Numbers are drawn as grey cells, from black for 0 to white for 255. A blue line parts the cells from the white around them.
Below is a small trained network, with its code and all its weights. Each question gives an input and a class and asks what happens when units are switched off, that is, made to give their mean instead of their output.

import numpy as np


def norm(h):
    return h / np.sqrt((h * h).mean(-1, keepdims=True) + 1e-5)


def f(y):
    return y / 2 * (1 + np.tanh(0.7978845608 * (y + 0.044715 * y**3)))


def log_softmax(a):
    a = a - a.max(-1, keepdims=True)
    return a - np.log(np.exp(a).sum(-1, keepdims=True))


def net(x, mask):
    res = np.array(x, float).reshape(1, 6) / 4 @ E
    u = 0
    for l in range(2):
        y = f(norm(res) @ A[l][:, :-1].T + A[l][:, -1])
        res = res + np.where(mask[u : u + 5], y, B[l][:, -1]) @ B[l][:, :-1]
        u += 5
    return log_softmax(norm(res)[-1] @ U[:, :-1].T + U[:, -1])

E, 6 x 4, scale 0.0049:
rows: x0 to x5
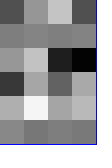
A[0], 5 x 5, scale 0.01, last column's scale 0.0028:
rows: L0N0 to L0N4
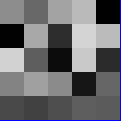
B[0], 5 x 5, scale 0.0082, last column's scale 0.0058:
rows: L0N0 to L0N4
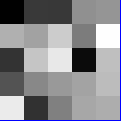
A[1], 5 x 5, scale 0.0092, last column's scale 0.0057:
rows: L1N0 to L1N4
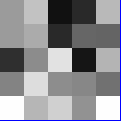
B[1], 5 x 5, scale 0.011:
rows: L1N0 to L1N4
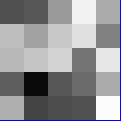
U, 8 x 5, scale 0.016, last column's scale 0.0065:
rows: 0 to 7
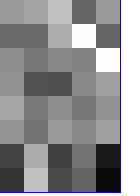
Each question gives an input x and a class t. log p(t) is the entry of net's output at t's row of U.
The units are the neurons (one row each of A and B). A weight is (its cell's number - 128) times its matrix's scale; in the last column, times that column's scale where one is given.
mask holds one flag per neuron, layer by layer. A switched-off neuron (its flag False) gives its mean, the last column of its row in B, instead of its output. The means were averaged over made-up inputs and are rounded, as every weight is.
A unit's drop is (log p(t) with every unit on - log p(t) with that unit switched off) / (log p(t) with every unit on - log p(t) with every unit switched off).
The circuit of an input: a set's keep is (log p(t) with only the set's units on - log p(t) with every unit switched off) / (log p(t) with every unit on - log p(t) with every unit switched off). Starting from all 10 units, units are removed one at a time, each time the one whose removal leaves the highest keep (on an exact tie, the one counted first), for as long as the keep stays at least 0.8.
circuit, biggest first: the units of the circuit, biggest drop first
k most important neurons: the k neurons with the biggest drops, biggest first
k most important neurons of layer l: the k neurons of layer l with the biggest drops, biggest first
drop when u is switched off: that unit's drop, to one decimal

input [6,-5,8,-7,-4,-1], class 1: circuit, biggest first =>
(L1N0, L0N1, L1N4)
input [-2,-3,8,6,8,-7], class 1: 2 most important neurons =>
(L1N0, L1N1)
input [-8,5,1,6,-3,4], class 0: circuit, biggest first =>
(L0N2)
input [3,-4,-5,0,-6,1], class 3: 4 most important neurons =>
(L0N2, L1N2, L0N4, L1N0)
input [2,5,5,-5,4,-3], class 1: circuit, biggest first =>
(L0N1, L1N0)
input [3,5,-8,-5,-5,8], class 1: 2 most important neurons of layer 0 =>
(L0N2, L0N1)
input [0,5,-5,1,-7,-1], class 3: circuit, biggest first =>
(L1N2, L0N2)
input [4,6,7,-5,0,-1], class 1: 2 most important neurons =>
(L0N1, L1N0)
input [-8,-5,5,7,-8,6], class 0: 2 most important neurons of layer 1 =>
(L1N3, L1N4)
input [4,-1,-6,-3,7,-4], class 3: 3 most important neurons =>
(L0N2, L1N2, L0N3)
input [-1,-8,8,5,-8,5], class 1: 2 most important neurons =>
(L1N0, L1N4)
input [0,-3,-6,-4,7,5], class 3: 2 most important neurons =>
(L1N2, L0N2)
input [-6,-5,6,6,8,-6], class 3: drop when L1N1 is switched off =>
-0.2
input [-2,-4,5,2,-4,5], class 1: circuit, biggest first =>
(L1N0)
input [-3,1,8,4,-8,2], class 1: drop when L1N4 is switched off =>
0.2
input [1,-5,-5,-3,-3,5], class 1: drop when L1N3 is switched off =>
0.5
